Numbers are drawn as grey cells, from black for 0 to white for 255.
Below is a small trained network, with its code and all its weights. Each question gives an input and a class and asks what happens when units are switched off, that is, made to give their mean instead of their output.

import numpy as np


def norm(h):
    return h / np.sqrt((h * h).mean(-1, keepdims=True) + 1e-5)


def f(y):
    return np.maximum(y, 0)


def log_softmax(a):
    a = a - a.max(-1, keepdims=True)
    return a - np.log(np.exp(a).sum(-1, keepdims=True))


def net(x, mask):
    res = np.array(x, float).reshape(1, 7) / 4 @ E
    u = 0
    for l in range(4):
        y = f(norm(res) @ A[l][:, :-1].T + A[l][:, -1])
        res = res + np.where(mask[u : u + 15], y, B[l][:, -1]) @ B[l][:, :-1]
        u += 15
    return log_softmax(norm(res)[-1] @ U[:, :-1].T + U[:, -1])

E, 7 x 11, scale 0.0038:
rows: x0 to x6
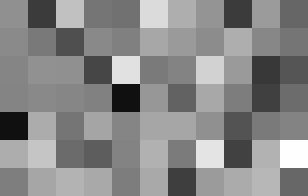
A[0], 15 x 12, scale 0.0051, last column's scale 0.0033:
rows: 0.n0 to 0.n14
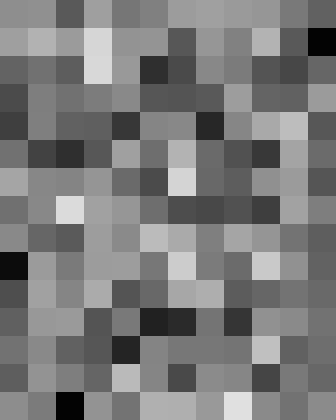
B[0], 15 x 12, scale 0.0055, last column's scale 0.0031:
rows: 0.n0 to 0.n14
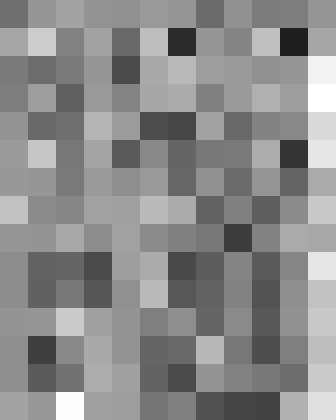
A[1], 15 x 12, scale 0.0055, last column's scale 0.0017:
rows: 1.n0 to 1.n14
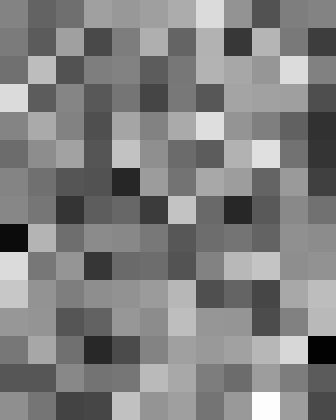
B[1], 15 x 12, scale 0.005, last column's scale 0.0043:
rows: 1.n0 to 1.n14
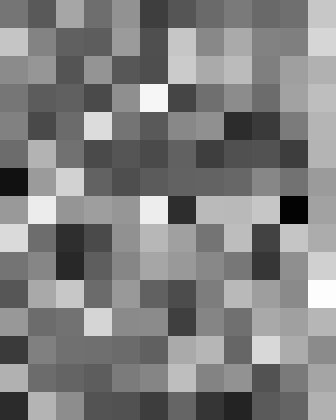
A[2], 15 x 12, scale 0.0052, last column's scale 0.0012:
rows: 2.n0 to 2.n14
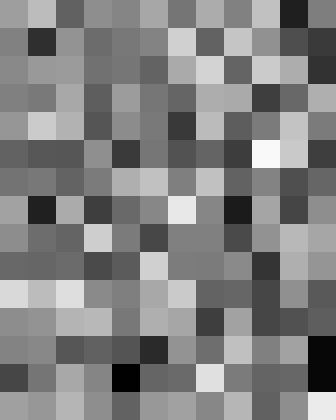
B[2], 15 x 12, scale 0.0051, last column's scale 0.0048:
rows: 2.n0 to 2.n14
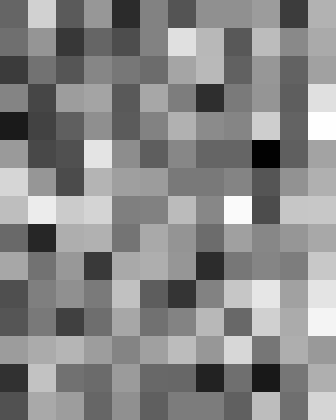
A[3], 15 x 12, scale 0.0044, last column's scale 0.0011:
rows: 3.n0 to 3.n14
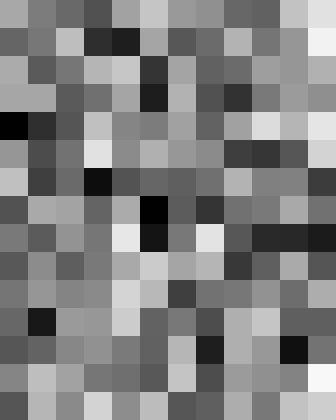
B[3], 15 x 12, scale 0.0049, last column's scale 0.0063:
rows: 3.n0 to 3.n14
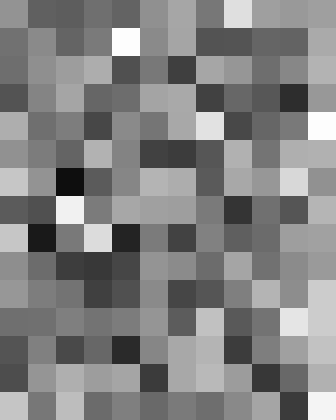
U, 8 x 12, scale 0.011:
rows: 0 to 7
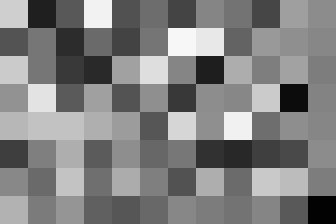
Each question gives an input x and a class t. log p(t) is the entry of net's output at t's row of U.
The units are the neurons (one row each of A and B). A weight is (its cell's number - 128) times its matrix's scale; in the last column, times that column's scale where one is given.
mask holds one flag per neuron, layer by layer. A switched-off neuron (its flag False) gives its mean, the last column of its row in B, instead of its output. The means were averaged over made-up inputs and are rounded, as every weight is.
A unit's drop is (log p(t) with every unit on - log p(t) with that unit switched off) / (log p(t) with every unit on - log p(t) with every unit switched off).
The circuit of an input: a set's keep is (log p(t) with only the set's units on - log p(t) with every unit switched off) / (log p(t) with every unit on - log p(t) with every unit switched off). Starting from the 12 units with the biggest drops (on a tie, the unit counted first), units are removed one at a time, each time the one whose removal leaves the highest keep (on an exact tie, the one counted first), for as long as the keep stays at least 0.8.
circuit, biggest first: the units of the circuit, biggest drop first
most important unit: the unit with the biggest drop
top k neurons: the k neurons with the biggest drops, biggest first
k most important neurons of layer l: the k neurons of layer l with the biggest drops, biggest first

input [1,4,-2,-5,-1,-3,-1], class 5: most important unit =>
1.n5
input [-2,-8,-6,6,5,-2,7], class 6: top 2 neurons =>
[0.n11 0.n7]
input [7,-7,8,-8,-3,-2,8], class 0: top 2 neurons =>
[3.n8 1.n4]
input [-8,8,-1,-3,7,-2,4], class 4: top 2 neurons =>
[1.n2 1.n3]
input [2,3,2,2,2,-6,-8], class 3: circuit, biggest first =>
[1.n7 0.n5]
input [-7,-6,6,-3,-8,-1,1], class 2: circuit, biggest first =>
[1.n3 3.n6]
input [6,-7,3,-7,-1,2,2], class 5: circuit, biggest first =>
[1.n14 1.n5]
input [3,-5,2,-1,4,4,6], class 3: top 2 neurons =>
[0.n1 2.n0]
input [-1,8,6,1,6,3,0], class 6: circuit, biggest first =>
[0.n14 2.n10]
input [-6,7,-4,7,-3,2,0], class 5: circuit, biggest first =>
[2.n13 1.n6]
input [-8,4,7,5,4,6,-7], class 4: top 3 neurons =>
[1.n2 1.n8 0.n12]
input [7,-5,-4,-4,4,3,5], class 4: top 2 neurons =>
[2.n7 1.n1]
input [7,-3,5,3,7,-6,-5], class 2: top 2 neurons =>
[0.n10 2.n4]
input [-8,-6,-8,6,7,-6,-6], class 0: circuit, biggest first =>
[0.n4 2.n8]
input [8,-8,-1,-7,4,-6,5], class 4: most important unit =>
2.n7
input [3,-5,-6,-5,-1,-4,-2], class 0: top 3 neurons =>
[0.n4 2.n5 0.n14]
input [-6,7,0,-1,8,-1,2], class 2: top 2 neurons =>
[1.n8 0.n9]
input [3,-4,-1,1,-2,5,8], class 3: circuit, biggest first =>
[0.n1 2.n0]
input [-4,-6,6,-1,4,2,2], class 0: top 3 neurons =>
[0.n13 0.n14 1.n4]
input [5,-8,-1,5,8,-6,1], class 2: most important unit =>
0.n10
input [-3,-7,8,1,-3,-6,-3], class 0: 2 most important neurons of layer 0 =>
[0.n13 0.n14]
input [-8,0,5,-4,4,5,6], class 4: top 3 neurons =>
[1.n2 1.n8 2.n11]
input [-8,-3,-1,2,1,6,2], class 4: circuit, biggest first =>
[1.n2 2.n12]
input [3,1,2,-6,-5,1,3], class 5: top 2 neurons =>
[1.n14 1.n5]
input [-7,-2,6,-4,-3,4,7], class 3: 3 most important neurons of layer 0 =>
[0.n1 0.n13 0.n12]
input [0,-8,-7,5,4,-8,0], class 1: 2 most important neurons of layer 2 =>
[2.n11 2.n1]
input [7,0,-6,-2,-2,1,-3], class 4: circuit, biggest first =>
[2.n7]
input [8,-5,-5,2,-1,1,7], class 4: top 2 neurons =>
[2.n7 1.n1]
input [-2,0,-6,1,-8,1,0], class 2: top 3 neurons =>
[1.n3 1.n9 2.n9]
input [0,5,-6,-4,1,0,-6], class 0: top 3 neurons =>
[0.n4 2.n5 2.n8]
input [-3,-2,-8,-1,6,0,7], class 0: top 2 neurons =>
[0.n4 2.n5]
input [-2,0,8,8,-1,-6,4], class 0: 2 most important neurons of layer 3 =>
[3.n8 3.n5]
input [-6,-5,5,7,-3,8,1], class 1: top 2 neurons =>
[2.n4 1.n2]
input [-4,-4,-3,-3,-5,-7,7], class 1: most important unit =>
0.n2
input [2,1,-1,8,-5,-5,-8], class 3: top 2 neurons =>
[1.n7 0.n5]
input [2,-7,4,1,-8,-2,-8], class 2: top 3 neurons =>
[1.n3 1.n9 3.n6]
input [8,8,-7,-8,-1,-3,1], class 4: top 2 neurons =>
[2.n7 1.n13]
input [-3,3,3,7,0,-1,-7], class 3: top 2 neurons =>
[1.n7 0.n5]
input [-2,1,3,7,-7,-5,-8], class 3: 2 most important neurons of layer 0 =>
[0.n5 0.n9]
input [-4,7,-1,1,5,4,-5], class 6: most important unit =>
0.n14
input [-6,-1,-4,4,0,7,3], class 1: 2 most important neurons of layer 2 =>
[2.n4 2.n2]
